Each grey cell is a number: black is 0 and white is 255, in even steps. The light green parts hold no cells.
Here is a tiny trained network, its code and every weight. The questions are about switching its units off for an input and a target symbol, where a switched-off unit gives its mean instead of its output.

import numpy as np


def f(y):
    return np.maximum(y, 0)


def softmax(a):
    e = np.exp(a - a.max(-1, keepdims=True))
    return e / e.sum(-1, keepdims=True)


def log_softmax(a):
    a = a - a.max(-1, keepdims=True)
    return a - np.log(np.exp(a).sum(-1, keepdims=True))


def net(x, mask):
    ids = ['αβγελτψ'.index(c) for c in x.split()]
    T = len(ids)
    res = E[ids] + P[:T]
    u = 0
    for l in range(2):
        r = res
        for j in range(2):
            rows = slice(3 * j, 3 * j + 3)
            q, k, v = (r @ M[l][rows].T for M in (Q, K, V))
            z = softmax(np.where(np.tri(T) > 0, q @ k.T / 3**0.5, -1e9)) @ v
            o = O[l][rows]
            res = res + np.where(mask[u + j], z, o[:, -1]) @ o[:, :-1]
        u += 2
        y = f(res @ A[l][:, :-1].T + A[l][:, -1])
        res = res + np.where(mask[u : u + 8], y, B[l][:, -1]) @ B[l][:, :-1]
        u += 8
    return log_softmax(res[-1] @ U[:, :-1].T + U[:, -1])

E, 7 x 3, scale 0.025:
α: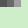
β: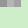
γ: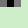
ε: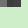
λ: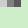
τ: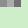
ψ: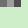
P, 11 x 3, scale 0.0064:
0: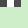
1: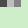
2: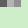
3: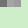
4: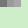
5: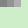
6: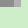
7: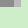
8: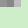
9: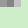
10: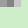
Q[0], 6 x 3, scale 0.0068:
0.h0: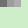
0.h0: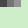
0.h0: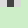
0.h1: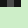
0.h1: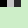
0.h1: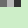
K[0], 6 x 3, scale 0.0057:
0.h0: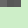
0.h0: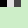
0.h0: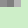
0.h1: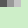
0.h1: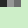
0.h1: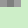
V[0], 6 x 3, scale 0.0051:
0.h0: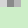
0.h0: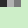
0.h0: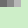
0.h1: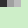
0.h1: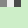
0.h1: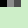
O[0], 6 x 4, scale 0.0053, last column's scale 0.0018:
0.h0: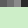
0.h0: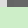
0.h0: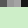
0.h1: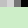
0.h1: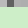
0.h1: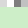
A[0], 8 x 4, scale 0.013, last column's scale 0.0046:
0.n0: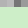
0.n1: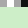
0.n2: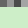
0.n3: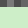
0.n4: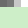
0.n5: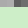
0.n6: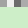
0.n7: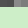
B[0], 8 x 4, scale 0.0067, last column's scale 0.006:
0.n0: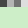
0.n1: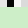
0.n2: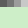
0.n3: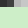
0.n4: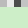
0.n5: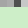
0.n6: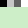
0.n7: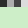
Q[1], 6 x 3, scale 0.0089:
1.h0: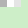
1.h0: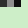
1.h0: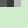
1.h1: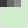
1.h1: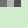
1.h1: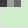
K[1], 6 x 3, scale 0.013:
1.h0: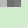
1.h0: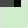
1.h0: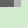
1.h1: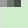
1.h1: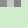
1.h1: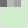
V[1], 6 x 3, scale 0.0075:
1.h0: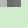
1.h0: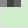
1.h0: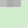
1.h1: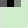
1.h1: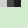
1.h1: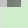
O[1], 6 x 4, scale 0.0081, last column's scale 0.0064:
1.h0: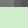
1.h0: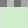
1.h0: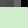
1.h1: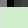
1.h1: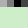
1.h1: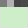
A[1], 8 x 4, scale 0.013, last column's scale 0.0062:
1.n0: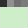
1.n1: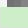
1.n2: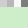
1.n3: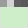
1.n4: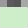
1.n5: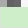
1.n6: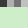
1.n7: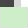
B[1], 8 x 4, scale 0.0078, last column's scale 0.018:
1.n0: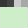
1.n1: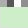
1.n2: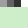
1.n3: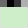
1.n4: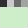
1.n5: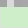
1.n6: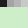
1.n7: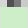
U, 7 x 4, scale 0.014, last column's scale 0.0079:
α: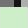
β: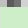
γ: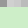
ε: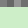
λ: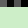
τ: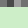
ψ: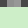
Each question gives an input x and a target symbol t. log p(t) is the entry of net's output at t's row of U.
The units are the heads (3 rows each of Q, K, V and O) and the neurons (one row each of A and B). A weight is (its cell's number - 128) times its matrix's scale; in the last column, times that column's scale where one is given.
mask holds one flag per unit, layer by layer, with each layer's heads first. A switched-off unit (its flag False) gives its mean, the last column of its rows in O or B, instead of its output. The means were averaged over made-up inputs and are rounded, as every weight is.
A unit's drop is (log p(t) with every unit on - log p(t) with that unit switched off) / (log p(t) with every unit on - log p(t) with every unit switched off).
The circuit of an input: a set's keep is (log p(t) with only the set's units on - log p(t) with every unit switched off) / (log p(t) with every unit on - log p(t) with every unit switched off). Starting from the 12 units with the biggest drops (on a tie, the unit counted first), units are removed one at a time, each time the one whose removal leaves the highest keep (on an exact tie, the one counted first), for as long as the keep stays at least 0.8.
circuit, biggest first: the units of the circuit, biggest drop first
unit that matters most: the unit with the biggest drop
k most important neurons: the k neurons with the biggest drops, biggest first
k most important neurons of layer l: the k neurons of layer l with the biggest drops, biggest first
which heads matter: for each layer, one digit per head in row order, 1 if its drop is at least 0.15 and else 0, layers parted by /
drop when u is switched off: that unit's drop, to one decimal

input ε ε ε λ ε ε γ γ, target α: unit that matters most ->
1.h1
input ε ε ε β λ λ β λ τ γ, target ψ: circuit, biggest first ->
[0.n7, 1.n2, 1.n3]
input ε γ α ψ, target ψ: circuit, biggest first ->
[0.n6, 1.n6]
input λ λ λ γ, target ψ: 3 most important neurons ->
[0.n7, 1.n2, 0.n1]
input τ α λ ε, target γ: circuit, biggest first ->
[1.n2, 1.n3]
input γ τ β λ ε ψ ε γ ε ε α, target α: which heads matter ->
00 / 10
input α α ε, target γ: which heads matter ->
01 / 00
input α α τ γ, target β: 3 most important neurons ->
[0.n6, 0.n0, 1.n6]
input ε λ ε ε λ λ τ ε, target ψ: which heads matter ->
00 / 11
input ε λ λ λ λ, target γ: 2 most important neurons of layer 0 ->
[0.n6, 0.n4]
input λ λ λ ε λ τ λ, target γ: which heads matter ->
01 / 01
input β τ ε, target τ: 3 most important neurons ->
[0.n1, 0.n6, 1.n2]
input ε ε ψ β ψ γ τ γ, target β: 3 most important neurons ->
[0.n6, 1.n6, 0.n0]
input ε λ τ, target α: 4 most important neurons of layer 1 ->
[1.n2, 1.n3, 1.n1, 1.n5]
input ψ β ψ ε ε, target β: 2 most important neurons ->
[0.n6, 0.n0]
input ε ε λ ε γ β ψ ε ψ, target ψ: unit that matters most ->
1.n6
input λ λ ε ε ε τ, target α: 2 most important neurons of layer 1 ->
[1.n3, 1.n2]
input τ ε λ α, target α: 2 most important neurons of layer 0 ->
[0.n4, 0.n3]
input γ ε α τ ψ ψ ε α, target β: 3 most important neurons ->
[0.n6, 1.n2, 0.n0]
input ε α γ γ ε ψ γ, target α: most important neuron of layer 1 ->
[1.n4]
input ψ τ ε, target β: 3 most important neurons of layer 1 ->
[1.n6, 1.n7, 1.n0]
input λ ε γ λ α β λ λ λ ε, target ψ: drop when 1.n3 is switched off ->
0.3
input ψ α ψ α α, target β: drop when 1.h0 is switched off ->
0.2
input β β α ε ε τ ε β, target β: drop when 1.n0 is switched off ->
0.0
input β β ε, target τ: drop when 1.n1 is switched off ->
0.0
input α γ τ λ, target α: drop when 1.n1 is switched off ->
0.1
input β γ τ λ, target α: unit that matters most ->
0.n1
